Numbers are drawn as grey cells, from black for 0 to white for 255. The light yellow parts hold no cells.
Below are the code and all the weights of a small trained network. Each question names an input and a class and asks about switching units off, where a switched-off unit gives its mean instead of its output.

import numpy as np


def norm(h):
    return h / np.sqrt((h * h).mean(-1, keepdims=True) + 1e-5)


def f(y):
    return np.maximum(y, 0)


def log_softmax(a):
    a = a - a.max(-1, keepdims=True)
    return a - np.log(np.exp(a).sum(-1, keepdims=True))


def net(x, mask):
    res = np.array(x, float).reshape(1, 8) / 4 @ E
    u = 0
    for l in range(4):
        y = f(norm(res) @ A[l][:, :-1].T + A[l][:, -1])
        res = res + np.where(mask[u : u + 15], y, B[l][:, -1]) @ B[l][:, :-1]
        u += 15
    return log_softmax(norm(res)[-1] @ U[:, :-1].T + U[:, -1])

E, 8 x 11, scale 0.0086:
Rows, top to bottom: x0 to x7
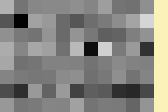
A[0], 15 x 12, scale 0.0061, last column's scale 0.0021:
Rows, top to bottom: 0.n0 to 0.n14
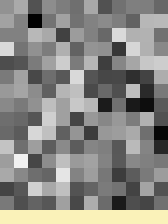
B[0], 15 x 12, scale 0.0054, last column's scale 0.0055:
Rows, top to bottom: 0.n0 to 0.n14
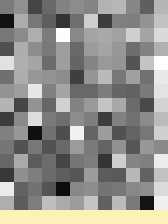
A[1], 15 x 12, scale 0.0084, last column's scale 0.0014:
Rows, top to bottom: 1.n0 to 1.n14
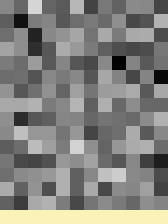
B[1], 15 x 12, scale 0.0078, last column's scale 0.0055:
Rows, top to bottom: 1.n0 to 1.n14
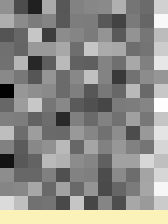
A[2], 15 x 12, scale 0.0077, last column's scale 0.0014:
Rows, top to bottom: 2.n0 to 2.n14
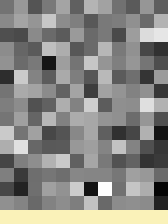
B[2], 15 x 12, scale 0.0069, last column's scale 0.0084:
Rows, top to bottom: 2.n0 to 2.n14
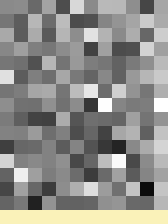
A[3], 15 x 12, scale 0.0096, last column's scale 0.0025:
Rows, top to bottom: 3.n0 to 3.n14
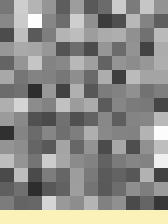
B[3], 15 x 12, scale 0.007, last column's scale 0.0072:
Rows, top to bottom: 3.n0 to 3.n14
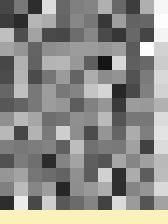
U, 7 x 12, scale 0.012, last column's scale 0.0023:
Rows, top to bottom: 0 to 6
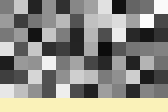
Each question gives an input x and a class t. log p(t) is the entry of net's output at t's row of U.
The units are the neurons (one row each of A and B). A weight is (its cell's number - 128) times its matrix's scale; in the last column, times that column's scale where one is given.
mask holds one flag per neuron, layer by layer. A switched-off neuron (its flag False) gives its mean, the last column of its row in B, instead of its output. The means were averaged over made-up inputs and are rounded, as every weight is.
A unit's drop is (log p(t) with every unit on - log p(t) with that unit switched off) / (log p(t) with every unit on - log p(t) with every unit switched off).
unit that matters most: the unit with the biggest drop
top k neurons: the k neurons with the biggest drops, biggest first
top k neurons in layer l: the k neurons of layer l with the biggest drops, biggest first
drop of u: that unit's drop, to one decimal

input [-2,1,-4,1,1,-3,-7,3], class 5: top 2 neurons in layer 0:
0.n4; 0.n6
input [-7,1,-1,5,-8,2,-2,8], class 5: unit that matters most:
0.n9
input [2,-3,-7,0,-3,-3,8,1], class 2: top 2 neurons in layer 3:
3.n14; 3.n9
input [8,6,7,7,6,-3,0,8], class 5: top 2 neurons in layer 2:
2.n13; 2.n2
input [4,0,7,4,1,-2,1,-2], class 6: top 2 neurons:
1.n4; 1.n7
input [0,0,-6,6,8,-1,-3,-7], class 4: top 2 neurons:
1.n7; 0.n6
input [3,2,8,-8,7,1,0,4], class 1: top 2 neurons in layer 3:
3.n2; 3.n1
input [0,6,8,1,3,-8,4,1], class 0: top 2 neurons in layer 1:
1.n0; 1.n8
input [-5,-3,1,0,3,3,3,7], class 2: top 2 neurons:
0.n14; 3.n14
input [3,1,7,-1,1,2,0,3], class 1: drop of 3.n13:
0.1
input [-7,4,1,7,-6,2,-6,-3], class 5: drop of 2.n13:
0.2
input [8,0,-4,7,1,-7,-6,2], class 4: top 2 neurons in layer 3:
3.n4; 3.n0
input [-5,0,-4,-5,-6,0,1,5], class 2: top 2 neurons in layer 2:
2.n10; 2.n13
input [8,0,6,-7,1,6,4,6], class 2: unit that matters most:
0.n14
